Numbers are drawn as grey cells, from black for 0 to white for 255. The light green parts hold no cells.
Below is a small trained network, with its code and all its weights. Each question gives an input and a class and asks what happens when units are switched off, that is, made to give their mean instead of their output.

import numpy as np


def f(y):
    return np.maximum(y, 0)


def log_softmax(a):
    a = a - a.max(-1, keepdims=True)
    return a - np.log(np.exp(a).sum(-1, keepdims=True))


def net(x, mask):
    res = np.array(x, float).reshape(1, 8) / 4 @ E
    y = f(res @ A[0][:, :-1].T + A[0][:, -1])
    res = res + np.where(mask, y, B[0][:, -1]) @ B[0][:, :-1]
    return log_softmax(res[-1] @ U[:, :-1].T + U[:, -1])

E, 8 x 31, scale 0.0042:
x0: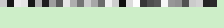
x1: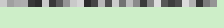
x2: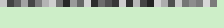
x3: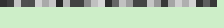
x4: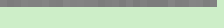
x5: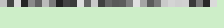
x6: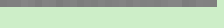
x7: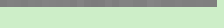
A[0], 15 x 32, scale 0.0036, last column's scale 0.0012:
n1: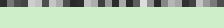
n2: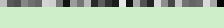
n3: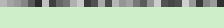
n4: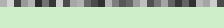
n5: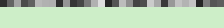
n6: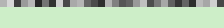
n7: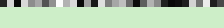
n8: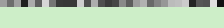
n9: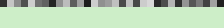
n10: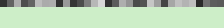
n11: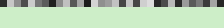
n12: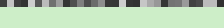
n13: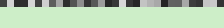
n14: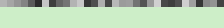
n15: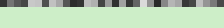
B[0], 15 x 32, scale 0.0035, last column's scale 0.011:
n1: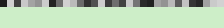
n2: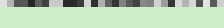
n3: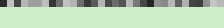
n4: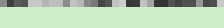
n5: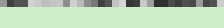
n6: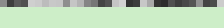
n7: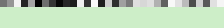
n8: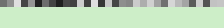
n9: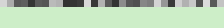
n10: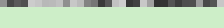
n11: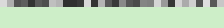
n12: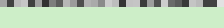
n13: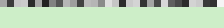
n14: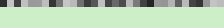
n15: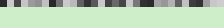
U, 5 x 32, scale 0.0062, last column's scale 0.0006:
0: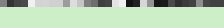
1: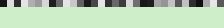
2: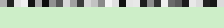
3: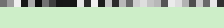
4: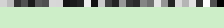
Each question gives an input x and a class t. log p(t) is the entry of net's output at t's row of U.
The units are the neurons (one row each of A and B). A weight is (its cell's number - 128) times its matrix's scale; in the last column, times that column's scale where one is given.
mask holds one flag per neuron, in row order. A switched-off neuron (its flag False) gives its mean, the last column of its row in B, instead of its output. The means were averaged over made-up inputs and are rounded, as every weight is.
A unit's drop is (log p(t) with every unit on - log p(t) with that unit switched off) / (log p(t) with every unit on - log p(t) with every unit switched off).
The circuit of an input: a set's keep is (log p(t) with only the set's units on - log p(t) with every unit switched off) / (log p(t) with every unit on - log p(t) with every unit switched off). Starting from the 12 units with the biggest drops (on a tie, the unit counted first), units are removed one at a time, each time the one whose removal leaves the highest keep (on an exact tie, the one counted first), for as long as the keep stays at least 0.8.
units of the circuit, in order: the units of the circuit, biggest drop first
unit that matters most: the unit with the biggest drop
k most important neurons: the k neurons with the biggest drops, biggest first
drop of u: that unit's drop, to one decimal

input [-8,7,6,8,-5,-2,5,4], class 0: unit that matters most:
n5
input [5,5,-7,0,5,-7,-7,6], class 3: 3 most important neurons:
n7, n2, n13
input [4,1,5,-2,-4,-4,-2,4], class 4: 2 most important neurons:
n13, n12
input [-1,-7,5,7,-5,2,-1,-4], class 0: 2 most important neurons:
n5, n10
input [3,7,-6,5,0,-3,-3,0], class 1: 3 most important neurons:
n14, n3, n2
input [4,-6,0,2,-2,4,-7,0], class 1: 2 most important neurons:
n7, n13
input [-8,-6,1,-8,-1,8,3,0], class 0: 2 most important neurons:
n6, n4
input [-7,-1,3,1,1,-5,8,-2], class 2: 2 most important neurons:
n13, n12
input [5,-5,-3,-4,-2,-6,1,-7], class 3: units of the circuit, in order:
n7, n13
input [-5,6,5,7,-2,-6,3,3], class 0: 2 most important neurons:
n5, n10
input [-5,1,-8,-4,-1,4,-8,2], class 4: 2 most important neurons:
n11, n9
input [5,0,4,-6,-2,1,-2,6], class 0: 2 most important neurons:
n13, n12
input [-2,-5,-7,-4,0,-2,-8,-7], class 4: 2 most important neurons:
n11, n9
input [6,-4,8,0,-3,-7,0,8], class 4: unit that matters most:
n13
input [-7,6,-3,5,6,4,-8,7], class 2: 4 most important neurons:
n13, n12, n1, n15
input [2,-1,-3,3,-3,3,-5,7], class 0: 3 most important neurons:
n7, n13, n2
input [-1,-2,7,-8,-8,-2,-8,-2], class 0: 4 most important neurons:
n6, n4, n11, n9
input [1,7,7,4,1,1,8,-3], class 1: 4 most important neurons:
n14, n3, n11, n9
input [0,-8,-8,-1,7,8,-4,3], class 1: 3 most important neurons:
n1, n15, n7
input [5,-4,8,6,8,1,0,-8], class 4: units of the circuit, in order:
n13
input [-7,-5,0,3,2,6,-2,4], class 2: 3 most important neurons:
n13, n12, n7
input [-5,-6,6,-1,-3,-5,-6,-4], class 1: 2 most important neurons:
n1, n15
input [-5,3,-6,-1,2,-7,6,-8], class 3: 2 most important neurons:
n7, n2
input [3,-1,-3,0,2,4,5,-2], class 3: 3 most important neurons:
n13, n12, n2
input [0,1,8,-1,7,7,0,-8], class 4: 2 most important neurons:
n2, n7
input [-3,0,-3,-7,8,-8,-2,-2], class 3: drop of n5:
0.3
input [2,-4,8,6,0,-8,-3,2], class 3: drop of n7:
1.2
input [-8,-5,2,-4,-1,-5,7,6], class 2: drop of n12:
0.4
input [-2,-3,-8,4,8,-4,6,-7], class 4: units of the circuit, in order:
n11
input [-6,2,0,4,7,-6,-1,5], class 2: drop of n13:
0.9
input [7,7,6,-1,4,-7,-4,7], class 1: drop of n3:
0.2
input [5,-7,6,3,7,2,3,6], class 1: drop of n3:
0.0
